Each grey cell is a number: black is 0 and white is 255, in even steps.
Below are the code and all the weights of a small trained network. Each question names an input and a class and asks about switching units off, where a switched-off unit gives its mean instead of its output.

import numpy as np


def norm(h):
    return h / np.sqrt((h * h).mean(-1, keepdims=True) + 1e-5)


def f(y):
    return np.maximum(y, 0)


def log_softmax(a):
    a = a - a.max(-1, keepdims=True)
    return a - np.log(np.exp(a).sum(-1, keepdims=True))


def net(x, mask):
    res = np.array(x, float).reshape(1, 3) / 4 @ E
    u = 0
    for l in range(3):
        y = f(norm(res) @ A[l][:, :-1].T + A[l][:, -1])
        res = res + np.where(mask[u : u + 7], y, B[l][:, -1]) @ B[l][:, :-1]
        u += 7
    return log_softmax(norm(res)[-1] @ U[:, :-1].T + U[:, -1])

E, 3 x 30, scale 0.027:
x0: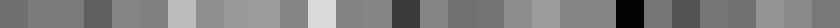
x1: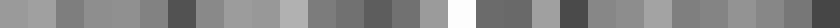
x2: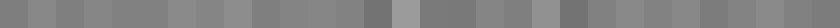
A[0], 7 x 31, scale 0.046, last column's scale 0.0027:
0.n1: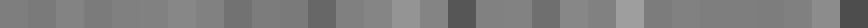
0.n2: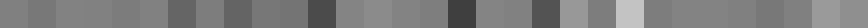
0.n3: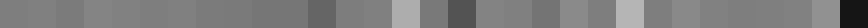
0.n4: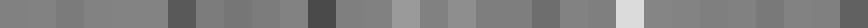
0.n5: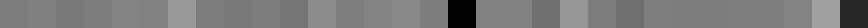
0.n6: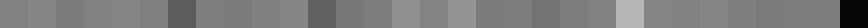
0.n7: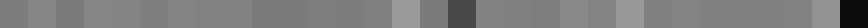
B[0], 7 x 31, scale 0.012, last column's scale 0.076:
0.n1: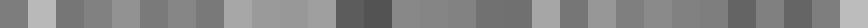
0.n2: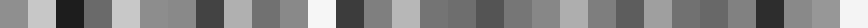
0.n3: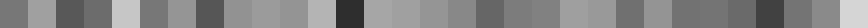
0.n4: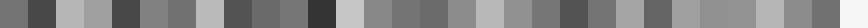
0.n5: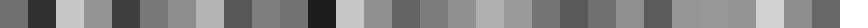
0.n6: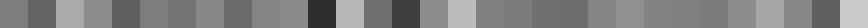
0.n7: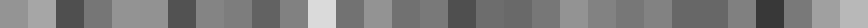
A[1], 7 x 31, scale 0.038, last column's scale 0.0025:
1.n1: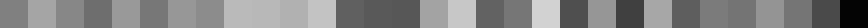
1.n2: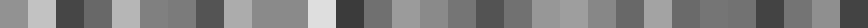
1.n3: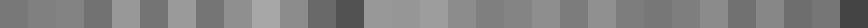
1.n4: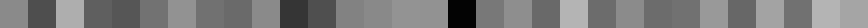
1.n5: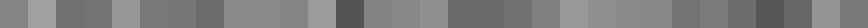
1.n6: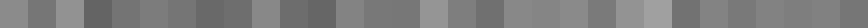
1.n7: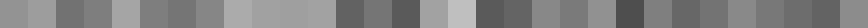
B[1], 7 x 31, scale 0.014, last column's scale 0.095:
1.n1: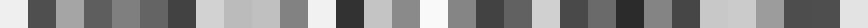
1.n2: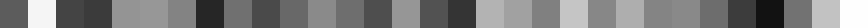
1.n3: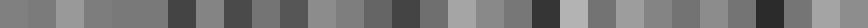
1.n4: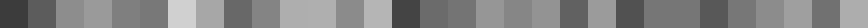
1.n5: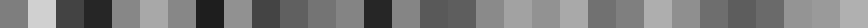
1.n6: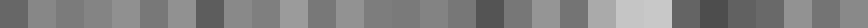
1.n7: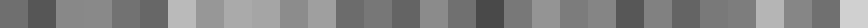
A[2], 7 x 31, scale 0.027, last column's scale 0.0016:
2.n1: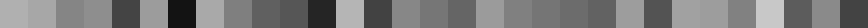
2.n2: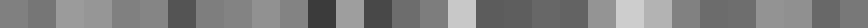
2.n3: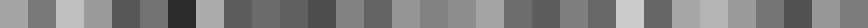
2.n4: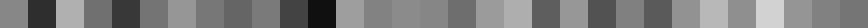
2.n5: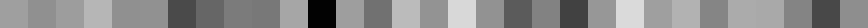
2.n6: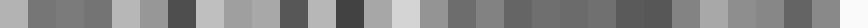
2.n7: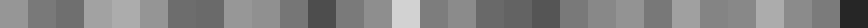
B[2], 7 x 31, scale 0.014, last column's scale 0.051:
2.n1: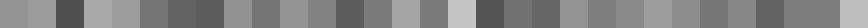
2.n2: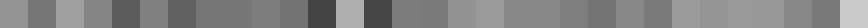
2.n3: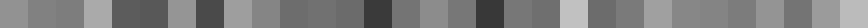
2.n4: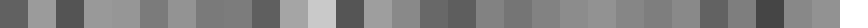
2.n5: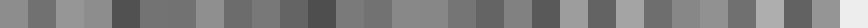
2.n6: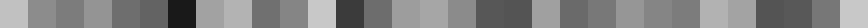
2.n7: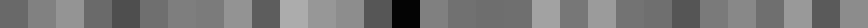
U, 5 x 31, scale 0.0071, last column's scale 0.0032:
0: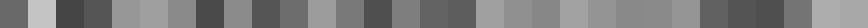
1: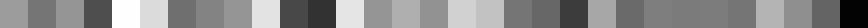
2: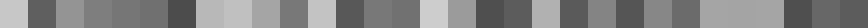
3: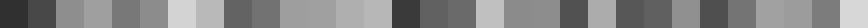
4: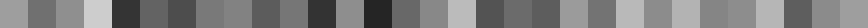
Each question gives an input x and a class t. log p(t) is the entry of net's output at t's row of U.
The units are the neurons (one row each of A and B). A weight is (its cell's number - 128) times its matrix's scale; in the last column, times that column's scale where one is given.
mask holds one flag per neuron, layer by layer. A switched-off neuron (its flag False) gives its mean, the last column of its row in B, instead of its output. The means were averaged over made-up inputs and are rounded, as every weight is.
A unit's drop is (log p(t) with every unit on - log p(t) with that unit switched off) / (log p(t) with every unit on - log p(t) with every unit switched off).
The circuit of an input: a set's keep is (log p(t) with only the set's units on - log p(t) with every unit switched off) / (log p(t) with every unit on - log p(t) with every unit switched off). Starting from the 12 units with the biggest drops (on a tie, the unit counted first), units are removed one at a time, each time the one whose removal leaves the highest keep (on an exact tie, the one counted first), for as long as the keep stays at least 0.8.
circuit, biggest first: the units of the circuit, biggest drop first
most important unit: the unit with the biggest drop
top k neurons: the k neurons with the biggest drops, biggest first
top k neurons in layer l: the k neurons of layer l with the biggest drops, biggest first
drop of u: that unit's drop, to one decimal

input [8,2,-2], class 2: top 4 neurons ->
(0.n5; 0.n4; 0.n2; 0.n3)
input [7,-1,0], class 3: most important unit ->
0.n2
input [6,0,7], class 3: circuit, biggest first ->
(0.n2; 1.n1; 1.n2)
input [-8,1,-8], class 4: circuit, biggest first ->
(1.n2; 1.n1)
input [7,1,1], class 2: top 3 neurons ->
(0.n4; 0.n5; 0.n2)
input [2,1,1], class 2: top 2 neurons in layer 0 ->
(0.n5; 0.n4)
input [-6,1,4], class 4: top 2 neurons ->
(0.n4; 0.n6)
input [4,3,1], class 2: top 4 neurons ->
(0.n5; 0.n4; 0.n2; 0.n3)
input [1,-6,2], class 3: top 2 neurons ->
(0.n5; 1.n1)
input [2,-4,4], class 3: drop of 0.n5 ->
1.3
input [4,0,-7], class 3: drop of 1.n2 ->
0.1
